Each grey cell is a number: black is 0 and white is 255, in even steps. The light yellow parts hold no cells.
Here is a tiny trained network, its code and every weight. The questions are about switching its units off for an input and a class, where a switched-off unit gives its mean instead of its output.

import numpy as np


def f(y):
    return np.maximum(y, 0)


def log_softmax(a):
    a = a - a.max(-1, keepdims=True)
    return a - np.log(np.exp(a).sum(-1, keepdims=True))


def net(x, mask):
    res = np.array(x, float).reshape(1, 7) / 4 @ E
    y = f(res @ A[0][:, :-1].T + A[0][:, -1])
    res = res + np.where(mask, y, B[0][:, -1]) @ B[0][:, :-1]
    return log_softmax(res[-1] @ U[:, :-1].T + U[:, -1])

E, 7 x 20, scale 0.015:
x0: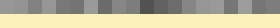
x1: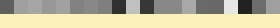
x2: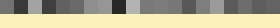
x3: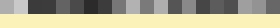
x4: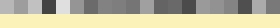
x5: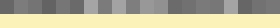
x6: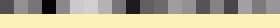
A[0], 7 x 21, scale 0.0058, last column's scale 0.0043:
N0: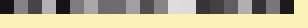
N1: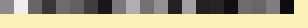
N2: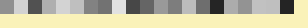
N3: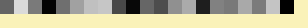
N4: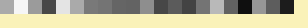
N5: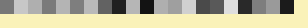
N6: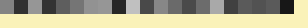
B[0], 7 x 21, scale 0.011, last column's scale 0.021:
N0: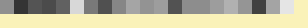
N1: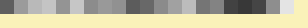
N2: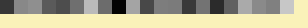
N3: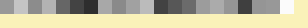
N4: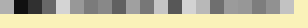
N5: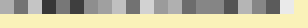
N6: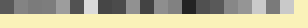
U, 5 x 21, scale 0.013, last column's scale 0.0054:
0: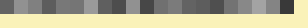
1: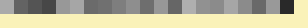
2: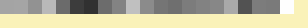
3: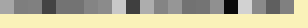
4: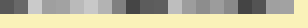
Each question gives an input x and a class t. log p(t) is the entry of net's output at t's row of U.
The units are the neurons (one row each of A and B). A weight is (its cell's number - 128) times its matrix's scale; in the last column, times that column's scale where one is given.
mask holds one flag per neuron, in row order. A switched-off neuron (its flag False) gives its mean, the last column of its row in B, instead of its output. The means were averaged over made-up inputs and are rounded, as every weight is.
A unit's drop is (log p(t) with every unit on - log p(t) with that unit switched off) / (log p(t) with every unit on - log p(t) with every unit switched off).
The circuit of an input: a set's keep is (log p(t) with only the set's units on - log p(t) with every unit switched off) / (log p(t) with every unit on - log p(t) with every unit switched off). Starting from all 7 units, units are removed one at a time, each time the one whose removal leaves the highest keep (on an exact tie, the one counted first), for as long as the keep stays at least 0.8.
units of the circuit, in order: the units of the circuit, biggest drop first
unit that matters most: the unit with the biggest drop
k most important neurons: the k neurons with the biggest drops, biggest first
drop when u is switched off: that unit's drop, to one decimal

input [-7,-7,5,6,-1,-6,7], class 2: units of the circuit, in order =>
[N3, N5]
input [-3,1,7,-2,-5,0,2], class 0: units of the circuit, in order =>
[N6]
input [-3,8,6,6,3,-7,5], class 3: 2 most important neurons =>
[N5, N2]
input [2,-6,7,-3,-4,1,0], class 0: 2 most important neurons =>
[N5, N6]
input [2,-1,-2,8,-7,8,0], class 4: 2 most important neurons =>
[N1, N4]
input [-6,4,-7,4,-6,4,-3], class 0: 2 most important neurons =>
[N2, N4]
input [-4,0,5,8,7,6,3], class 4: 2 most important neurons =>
[N1, N0]
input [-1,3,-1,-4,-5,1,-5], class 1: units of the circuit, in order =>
[N3, N1]
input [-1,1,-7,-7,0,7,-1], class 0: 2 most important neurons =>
[N2, N1]
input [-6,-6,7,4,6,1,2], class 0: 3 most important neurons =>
[N6, N5, N0]
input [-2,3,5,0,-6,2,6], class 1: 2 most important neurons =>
[N0, N2]
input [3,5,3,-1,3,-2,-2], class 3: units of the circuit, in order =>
[N5, N3]
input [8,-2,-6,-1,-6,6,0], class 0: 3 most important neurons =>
[N2, N4, N5]
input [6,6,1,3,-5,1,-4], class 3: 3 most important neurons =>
[N5, N3, N4]
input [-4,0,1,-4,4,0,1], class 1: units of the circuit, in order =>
[N1]
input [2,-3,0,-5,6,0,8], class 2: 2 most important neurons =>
[N3, N0]
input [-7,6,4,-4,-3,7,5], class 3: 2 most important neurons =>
[N5, N1]
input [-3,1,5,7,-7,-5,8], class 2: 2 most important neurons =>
[N3, N4]
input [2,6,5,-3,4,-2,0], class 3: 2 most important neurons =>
[N5, N2]
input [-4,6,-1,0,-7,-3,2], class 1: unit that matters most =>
N0
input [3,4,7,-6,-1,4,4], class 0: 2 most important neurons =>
[N6, N1]
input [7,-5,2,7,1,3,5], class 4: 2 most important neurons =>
[N1, N5]
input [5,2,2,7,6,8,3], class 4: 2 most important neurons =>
[N1, N0]
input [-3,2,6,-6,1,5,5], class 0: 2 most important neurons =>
[N6, N1]
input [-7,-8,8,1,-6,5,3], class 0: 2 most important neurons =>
[N6, N5]
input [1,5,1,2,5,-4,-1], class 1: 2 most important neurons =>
[N4, N3]
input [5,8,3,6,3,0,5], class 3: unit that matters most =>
N5
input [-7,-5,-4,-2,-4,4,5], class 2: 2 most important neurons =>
[N3, N5]
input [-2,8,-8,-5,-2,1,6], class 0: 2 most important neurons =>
[N2, N1]
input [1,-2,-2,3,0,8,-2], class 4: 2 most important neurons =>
[N3, N5]
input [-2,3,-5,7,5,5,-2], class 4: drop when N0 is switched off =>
0.1
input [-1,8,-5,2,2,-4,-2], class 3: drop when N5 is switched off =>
0.9
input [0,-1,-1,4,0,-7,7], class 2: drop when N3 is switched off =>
0.8
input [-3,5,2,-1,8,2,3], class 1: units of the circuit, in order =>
[N4]
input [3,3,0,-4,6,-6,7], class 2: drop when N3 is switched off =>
0.9
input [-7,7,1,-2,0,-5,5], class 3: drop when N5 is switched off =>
0.9
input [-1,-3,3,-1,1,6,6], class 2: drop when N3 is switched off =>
0.5
